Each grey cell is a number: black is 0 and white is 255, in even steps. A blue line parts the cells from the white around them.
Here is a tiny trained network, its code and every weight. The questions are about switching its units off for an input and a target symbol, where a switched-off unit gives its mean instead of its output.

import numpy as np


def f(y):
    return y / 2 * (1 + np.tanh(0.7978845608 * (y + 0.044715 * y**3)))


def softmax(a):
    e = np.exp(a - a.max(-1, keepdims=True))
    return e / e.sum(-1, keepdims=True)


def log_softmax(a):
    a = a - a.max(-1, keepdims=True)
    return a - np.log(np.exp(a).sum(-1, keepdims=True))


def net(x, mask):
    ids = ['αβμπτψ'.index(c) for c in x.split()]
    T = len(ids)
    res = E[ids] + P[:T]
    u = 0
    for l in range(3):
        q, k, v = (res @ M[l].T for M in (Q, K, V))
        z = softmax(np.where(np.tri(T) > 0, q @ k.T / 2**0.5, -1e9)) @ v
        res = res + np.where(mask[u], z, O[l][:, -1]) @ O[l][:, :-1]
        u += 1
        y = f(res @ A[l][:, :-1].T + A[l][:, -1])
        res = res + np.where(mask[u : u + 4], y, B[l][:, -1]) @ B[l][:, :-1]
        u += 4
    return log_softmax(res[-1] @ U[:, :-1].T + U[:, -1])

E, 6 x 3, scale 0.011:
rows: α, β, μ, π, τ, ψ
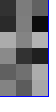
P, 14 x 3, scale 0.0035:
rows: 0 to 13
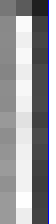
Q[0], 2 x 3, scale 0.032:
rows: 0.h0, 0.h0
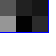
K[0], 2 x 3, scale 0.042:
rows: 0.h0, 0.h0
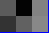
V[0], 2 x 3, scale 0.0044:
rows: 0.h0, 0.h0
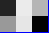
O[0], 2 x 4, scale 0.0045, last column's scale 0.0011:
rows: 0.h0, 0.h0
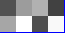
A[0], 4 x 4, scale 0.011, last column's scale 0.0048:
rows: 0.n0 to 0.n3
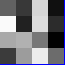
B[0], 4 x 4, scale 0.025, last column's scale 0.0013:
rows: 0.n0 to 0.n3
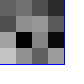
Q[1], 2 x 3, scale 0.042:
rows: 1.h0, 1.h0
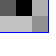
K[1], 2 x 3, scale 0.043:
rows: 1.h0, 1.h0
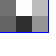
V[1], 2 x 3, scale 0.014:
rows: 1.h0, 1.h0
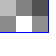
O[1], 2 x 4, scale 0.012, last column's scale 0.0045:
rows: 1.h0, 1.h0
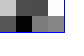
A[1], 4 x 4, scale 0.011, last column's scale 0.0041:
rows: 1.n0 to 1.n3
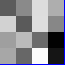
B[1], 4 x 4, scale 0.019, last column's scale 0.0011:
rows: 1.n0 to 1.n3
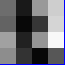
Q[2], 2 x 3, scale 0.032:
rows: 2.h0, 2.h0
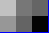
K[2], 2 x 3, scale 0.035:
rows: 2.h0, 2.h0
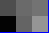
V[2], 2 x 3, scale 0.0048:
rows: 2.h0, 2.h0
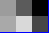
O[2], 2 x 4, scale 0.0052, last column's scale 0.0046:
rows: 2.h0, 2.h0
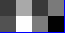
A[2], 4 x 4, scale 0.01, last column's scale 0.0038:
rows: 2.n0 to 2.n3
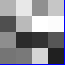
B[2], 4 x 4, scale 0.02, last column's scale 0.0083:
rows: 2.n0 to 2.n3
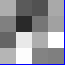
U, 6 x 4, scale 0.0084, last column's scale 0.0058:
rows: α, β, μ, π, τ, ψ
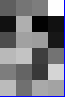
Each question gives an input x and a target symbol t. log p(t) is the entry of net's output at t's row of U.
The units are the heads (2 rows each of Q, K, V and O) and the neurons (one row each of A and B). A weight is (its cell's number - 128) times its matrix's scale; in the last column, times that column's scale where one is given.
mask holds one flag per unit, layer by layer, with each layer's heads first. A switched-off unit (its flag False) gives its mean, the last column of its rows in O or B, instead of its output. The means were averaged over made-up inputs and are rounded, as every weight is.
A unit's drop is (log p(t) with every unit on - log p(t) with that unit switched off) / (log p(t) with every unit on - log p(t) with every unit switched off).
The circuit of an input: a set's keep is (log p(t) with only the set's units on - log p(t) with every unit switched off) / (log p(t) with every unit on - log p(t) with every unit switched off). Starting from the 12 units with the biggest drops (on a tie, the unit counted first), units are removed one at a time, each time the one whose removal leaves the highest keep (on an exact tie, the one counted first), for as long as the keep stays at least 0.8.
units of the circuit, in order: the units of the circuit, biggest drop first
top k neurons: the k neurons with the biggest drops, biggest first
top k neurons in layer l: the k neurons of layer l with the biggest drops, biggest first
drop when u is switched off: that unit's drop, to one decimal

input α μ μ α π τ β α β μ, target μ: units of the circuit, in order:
[1.n1, 2.n2, 1.h0, 0.n2]
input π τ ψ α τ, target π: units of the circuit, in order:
[1.h0]
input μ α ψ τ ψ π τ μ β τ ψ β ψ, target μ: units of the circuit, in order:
[2.n2, 1.h0, 1.n1, 0.h0]
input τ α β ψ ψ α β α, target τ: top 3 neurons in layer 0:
[0.n0, 0.n3, 0.n1]
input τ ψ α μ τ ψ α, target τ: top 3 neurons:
[2.n2, 2.n1, 0.n3]
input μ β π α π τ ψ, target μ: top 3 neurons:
[2.n2, 0.n1, 1.n1]
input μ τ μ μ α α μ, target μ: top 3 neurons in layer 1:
[1.n0, 1.n3, 1.n1]
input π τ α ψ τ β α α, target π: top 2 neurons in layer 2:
[2.n1, 2.n0]
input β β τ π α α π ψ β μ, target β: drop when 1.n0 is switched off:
0.1
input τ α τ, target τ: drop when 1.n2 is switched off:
0.0
